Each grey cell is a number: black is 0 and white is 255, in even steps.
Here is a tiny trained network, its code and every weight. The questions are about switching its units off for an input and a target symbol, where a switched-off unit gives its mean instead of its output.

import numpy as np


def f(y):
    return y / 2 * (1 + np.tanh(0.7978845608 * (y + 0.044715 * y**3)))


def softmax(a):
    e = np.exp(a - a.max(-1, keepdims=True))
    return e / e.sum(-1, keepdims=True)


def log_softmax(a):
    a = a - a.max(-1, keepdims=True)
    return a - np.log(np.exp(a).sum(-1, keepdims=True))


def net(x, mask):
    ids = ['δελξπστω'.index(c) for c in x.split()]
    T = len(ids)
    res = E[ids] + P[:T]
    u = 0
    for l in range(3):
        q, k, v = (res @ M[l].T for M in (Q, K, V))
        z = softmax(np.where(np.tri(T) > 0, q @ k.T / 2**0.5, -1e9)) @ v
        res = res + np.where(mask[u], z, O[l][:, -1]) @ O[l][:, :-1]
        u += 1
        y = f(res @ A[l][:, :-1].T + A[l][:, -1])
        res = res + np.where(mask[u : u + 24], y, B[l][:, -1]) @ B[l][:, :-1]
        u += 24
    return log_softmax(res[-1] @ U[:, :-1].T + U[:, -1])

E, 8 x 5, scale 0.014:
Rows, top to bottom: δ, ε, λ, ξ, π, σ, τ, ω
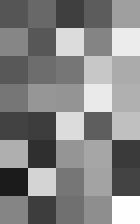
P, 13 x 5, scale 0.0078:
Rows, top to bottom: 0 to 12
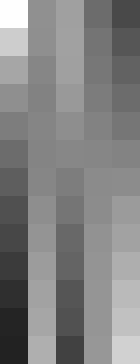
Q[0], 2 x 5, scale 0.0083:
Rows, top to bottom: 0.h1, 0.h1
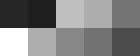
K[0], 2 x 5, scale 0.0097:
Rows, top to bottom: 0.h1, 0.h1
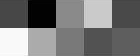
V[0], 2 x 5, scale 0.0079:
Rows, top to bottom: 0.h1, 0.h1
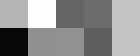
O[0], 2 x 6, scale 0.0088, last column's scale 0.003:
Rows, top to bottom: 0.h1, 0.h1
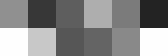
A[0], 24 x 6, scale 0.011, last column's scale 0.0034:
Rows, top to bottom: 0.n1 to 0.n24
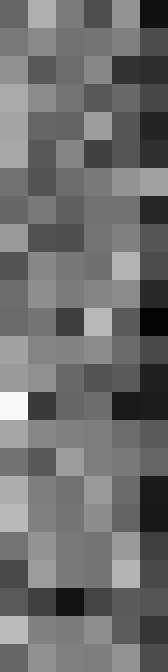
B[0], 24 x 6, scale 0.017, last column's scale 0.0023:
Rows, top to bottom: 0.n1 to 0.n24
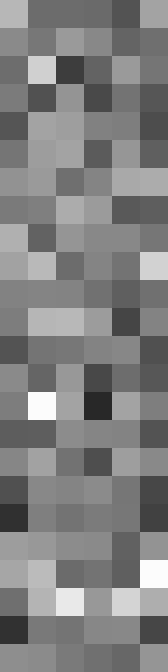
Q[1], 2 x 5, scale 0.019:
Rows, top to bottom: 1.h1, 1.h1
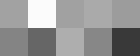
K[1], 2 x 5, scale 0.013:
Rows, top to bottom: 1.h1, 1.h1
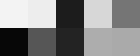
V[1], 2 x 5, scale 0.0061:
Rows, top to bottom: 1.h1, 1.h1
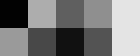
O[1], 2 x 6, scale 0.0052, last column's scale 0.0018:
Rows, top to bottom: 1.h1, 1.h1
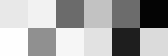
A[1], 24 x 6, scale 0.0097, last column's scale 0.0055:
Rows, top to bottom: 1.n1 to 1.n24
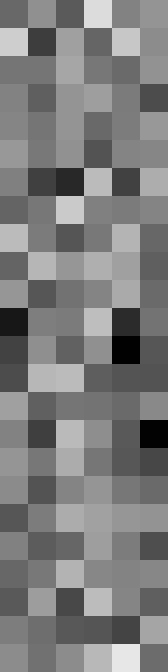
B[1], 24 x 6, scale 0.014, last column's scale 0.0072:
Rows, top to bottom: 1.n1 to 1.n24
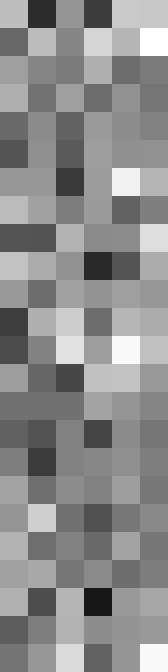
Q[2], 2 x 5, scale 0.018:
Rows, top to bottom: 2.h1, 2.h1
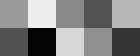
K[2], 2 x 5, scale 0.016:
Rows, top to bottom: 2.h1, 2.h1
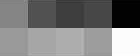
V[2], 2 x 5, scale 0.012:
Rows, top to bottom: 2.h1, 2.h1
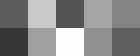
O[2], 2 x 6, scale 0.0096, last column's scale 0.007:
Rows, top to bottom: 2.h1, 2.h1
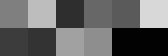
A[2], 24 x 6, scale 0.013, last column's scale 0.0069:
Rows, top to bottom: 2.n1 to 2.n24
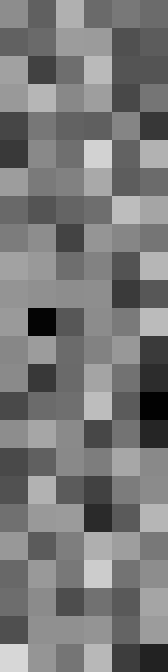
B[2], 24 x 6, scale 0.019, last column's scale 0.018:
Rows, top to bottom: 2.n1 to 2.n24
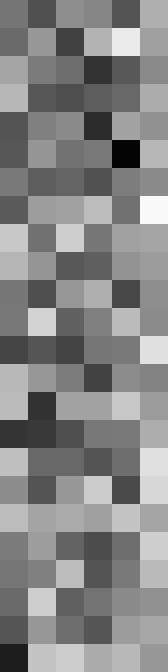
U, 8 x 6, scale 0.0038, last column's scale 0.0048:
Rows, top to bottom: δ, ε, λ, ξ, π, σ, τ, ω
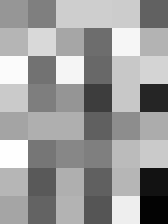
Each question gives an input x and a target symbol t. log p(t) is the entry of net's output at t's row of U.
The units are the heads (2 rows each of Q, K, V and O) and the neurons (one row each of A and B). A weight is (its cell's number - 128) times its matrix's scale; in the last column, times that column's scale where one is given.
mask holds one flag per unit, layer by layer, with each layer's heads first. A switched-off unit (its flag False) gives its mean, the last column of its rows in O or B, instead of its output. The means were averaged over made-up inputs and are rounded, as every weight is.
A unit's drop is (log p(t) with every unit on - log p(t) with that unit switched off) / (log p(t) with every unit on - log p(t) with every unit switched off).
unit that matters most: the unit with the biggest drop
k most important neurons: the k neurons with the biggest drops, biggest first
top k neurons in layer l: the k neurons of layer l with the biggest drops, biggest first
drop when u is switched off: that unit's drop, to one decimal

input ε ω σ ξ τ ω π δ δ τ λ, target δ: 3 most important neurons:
1.n2, 1.n14, 0.n15
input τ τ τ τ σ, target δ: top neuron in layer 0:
0.n15
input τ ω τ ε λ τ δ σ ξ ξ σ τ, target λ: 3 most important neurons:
2.n17, 1.n22, 1.n2
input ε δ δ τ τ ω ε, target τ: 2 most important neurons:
2.n15, 0.n22
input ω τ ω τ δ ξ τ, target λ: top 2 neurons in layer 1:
1.n13, 1.n22
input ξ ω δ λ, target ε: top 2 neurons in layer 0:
0.n22, 0.n15
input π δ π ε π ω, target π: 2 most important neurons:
2.n6, 1.n2
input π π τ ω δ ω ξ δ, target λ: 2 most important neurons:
1.n13, 0.n22
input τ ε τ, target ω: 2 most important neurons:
1.n13, 1.n12
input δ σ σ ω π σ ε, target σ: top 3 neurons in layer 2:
2.n8, 2.n4, 2.n24
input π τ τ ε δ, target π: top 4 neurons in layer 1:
1.n2, 1.n1, 1.n22, 1.n13
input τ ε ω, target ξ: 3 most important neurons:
1.n12, 1.n13, 2.n15
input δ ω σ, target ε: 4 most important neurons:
2.n24, 0.n15, 1.n14, 1.n24
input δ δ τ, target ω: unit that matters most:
0.n22
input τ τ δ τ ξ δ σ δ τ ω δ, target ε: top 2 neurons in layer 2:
2.n24, 2.n18
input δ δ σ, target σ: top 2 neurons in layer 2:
2.n18, 2.n10
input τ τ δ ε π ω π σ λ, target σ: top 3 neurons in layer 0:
0.n15, 0.n21, 0.n1
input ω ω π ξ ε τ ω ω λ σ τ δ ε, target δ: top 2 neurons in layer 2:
2.n18, 2.n20
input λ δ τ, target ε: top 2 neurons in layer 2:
2.n8, 2.n18
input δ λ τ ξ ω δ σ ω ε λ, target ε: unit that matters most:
1.h1
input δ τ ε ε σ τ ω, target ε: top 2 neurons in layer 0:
0.n15, 0.n9
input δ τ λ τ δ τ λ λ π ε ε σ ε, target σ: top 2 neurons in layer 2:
2.n4, 2.n8
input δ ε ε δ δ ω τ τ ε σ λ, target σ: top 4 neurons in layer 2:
2.n24, 2.n21, 2.n23, 2.n5
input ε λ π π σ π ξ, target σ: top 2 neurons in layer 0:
0.n15, 0.n7
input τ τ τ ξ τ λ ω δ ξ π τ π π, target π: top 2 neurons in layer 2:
2.n6, 2.n22
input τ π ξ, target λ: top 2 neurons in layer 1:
1.n24, 1.n10
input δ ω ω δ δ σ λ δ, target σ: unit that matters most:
0.h1
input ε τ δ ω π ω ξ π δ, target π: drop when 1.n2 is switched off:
0.2
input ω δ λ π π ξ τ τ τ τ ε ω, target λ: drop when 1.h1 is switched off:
0.1
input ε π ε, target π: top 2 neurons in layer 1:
1.n2, 1.n1
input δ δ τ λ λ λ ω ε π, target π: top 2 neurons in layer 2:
2.n6, 2.n24
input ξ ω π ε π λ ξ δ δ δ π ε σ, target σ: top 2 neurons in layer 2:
2.n18, 2.n4
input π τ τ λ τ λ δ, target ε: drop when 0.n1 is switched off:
-0.1
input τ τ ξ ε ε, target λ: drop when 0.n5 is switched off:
0.0
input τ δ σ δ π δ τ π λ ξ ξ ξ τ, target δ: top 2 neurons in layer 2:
2.n18, 2.n8
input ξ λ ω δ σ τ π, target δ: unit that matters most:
1.h1
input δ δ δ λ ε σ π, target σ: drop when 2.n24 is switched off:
0.1
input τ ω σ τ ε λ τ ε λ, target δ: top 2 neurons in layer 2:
2.n8, 2.n17
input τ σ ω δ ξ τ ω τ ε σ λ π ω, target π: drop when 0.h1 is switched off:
0.9
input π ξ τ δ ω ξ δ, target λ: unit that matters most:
2.h1
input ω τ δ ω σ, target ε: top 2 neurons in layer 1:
1.n14, 1.n24
